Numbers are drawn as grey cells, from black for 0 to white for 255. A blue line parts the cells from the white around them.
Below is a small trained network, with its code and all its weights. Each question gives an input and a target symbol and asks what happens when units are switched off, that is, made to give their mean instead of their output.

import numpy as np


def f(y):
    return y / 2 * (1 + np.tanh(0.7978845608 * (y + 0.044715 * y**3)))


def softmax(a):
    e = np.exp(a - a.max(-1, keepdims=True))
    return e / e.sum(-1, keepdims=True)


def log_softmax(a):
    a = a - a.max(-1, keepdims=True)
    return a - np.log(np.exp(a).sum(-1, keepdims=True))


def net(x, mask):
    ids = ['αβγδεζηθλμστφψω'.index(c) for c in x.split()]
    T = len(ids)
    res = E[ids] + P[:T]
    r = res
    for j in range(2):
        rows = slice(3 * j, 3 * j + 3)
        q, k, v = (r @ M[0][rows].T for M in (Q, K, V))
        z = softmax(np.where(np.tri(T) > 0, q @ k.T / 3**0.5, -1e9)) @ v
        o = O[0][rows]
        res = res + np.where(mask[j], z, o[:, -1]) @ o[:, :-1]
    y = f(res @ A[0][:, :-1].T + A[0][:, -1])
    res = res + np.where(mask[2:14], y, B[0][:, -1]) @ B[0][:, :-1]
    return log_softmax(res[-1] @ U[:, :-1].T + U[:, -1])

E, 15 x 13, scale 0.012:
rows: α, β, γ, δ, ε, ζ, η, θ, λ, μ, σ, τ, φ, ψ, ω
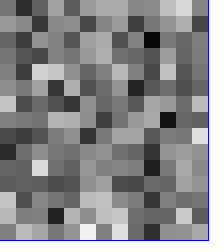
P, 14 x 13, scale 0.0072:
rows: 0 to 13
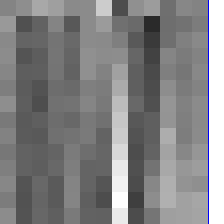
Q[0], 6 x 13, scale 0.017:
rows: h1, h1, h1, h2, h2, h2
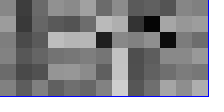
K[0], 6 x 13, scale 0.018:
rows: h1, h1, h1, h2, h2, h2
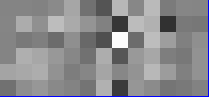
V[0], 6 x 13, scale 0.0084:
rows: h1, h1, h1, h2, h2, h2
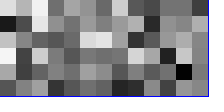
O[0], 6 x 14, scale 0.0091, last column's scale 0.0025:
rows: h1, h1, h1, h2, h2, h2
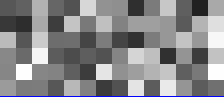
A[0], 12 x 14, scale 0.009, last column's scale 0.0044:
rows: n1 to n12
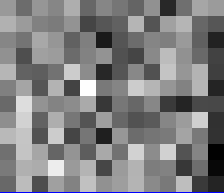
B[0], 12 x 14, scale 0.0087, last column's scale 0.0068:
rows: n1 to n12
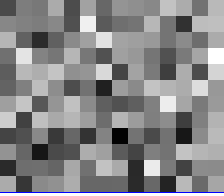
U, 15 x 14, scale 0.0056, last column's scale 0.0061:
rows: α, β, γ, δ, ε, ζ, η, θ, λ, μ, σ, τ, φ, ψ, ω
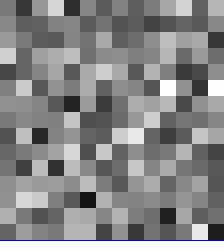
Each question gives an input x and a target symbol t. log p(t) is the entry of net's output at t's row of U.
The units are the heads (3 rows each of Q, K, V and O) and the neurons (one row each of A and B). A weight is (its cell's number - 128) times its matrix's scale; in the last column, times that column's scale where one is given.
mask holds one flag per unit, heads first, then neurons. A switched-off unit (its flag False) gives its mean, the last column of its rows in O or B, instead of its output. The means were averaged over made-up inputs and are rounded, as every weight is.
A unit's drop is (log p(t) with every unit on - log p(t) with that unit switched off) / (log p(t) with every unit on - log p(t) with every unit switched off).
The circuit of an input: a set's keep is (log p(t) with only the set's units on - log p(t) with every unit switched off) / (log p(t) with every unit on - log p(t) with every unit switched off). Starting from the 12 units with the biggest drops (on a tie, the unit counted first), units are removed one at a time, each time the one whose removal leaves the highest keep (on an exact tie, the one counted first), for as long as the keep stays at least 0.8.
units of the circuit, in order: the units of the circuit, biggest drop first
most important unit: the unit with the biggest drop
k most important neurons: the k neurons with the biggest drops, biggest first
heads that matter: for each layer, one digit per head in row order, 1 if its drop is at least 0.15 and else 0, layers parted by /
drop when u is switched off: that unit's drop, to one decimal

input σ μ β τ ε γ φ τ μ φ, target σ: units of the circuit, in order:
[h1; h2]
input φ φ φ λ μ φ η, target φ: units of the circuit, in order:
[h2; h1; n4]
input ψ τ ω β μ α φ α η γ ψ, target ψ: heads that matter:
11
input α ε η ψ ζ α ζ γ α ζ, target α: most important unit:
n1
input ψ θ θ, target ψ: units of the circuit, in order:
[n3; h1; h2]
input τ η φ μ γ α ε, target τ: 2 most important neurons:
[n2; n5]
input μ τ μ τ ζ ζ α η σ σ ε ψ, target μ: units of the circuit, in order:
[h2; n5; h1]
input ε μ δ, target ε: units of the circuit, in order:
[h2; h1]
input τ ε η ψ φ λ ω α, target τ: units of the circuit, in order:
[n2; h2; n5; h1]
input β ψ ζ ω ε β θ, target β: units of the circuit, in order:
[h1; n9]
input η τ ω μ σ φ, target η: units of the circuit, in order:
[h2; n2; h1]
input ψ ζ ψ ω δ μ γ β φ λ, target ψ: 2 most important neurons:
[n3; n4]
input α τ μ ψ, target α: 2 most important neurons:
[n1; n4]
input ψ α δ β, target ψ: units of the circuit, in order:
[n3; h2; h1; n4]
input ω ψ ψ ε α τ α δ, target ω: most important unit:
n4
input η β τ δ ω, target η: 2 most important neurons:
[n2; n9]
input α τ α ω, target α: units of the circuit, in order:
[h2; n1; h1; n4]
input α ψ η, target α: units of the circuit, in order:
[n1; h2; h1]
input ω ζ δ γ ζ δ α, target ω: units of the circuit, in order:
[n4; h1; h2]
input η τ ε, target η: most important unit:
n2
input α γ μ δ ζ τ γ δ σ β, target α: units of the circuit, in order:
[h2; n1; h1]
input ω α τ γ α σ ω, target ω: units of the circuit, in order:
[h1; n4; h2]
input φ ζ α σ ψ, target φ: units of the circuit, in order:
[h2; h1]
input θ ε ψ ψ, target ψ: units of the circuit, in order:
[h1; n12]
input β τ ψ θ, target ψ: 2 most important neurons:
[n3; n4]
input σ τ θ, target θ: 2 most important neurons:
[n11; n12]
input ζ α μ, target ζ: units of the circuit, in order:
[h1; h2]
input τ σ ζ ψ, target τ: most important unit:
n2
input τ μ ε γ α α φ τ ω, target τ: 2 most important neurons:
[n5; n2]
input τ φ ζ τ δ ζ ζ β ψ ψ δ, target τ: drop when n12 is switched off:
0.0
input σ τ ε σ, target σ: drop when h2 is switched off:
0.3
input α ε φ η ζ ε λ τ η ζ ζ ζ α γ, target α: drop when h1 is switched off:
0.3
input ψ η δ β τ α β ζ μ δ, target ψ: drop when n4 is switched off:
0.3
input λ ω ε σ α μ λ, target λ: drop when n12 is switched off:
0.0
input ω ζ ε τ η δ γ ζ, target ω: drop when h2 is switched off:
0.5
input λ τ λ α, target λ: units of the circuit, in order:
[h1]
